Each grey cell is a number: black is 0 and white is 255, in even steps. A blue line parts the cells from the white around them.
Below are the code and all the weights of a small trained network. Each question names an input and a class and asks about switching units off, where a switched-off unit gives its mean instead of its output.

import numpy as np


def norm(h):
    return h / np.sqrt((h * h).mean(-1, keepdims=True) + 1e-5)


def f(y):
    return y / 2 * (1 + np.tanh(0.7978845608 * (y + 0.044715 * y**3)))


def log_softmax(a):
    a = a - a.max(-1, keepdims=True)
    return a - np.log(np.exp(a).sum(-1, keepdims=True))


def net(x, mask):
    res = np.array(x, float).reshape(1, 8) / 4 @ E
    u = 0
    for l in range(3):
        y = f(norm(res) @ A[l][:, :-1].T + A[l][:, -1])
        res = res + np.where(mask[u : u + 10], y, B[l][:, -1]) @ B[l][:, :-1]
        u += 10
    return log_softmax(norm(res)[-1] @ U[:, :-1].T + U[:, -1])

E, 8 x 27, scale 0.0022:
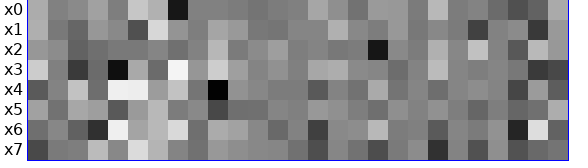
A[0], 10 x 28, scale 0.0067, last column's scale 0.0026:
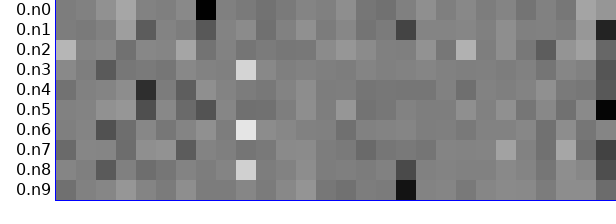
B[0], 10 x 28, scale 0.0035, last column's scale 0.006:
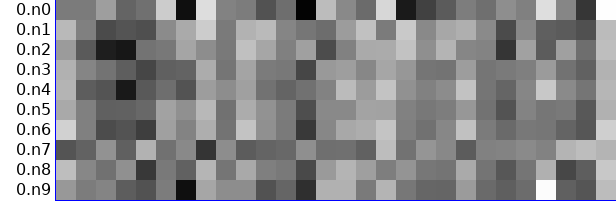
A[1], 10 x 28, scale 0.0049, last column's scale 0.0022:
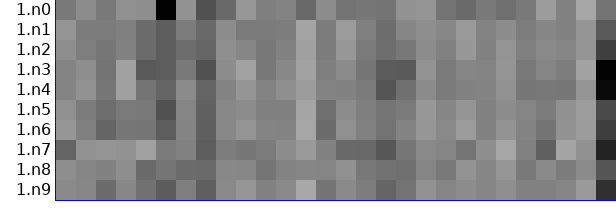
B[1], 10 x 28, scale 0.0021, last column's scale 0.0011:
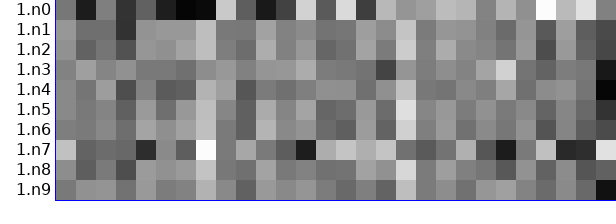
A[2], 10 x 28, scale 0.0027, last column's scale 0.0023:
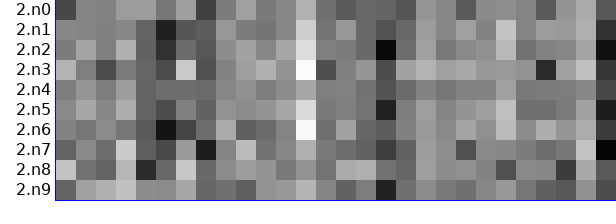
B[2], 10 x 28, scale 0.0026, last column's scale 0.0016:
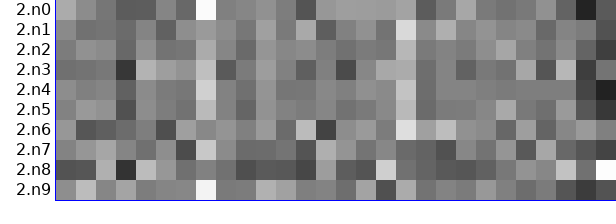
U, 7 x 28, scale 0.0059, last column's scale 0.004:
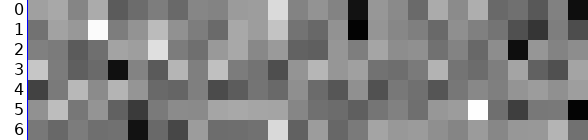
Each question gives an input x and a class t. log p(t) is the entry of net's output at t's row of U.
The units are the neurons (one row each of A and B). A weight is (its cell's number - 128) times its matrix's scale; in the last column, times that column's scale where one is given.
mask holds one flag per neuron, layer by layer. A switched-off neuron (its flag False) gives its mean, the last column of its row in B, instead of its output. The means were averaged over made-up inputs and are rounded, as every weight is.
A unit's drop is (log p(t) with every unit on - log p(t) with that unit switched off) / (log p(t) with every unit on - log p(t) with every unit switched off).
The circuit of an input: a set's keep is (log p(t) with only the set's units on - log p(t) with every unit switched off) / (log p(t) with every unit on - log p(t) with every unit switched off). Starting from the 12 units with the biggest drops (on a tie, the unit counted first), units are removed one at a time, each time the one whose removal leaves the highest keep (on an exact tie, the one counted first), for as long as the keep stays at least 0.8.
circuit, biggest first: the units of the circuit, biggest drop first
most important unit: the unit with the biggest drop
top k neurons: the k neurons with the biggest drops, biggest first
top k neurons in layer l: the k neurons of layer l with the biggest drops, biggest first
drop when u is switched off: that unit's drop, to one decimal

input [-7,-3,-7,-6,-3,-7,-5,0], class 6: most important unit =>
1.n0
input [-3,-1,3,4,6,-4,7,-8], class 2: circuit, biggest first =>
0.n0, 0.n9, 0.n8
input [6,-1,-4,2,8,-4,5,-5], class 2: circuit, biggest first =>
0.n0, 0.n9
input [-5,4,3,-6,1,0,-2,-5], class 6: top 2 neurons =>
1.n0, 0.n6
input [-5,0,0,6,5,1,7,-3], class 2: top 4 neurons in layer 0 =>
0.n0, 0.n9, 0.n8, 0.n4
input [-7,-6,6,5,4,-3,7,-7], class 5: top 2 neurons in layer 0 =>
0.n0, 0.n9
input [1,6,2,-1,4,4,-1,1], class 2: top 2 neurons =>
0.n2, 0.n8
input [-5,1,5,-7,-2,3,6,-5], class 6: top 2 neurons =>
0.n0, 1.n0
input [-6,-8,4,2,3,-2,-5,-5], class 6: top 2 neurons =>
0.n0, 0.n7
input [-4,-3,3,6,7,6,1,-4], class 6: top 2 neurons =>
0.n0, 0.n1
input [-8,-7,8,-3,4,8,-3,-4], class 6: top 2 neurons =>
0.n0, 0.n7
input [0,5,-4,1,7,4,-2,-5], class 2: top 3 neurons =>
0.n0, 0.n2, 0.n9
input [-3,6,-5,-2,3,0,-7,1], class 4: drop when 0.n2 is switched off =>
0.2
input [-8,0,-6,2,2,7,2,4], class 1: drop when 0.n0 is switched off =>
0.3
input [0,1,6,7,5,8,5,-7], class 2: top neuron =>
0.n0
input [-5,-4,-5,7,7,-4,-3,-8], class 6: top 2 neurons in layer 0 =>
0.n0, 0.n6
